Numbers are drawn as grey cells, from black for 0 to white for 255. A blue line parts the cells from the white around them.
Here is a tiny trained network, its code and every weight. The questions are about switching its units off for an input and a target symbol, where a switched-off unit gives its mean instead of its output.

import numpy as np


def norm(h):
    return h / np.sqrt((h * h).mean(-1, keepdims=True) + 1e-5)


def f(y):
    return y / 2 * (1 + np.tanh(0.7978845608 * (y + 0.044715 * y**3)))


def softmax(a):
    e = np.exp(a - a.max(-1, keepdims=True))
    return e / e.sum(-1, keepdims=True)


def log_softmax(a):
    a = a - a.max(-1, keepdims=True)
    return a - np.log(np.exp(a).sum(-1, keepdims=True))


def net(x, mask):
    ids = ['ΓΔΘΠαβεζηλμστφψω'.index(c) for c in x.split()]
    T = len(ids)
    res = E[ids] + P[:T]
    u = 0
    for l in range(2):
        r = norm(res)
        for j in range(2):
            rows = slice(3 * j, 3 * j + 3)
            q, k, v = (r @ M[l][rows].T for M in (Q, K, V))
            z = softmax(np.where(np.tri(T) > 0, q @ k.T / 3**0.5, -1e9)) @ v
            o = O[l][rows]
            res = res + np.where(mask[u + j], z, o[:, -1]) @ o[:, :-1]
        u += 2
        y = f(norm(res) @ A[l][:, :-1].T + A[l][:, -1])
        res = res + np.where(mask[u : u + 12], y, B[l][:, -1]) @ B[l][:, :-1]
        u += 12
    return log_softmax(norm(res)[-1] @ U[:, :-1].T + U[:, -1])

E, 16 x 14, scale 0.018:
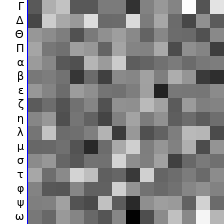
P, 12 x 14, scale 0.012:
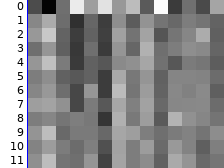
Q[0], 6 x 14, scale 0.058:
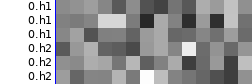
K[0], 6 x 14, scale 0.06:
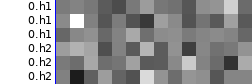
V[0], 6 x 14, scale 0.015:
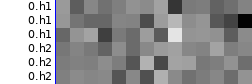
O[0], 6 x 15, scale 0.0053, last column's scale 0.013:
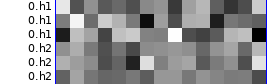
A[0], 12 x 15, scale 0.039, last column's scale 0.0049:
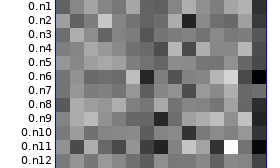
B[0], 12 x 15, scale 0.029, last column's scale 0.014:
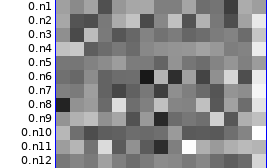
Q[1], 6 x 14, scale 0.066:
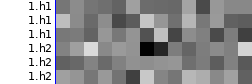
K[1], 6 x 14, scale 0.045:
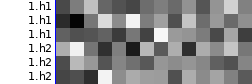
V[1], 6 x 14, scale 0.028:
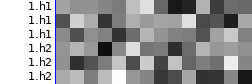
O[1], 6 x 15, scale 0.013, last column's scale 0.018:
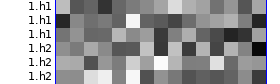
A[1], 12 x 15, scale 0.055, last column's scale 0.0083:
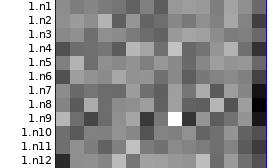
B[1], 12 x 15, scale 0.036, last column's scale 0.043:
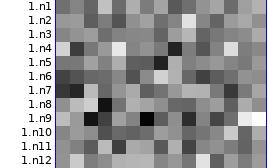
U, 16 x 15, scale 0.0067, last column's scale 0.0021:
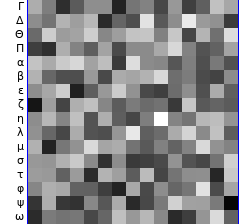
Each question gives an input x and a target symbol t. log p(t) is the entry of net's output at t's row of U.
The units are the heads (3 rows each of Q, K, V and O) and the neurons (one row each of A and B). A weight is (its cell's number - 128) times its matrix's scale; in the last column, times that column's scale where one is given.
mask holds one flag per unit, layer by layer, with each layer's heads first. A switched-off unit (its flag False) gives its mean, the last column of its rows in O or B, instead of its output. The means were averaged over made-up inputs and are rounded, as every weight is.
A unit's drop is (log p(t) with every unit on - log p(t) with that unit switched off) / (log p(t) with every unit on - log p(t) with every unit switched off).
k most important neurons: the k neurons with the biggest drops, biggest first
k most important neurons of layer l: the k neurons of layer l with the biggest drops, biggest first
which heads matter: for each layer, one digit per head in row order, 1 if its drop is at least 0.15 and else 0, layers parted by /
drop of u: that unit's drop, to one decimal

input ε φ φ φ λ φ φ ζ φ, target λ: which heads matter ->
00 / 00
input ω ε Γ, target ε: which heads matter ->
00 / 00
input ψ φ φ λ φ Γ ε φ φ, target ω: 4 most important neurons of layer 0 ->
(0.n6 0.n8 0.n11 0.n1)
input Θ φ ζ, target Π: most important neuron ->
(0.n10)
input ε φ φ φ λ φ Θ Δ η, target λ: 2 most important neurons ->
(0.n2 1.n9)
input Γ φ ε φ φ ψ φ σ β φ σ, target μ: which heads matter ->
10 / 10
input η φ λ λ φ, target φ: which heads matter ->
00 / 01
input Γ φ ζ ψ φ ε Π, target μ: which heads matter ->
10 / 10
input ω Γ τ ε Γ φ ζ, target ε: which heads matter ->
10 / 00
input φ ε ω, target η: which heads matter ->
00 / 00
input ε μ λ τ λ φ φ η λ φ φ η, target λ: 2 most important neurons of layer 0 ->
(0.n6 0.n2)
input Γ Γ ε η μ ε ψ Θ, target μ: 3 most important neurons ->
(0.n6 1.n4 0.n2)
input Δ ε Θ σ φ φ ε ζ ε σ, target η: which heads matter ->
00 / 11
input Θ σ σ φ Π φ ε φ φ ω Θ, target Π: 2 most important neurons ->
(0.n10 0.n6)
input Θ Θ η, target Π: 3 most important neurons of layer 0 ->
(0.n10 0.n6 0.n2)
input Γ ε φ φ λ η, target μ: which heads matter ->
10 / 10
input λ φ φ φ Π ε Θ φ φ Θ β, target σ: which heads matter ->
00 / 11
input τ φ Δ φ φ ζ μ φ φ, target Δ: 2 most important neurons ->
(0.n6 1.n5)
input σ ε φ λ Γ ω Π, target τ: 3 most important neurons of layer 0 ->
(0.n2 0.n4 0.n6)
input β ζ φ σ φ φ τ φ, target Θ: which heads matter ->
10 / 00
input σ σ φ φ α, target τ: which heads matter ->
00 / 10
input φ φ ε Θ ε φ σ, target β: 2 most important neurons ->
(0.n2 1.n9)
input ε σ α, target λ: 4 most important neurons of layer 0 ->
(0.n2 0.n11 0.n10 0.n6)
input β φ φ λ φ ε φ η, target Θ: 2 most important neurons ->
(0.n8 1.n12)
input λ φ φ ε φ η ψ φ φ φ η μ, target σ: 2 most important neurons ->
(1.n9 0.n6)
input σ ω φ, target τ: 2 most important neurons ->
(0.n2 0.n4)
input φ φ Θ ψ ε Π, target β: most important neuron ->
(0.n2)
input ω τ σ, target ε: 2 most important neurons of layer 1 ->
(1.n8 1.n9)
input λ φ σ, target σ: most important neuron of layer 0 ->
(0.n6)
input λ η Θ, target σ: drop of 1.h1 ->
0.5
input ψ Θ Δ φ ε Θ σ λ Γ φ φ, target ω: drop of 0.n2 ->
1.0
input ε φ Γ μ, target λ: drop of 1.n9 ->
0.3
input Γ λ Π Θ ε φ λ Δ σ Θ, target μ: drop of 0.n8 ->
0.0
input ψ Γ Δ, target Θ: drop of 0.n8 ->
0.8
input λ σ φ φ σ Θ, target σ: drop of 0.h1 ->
0.1
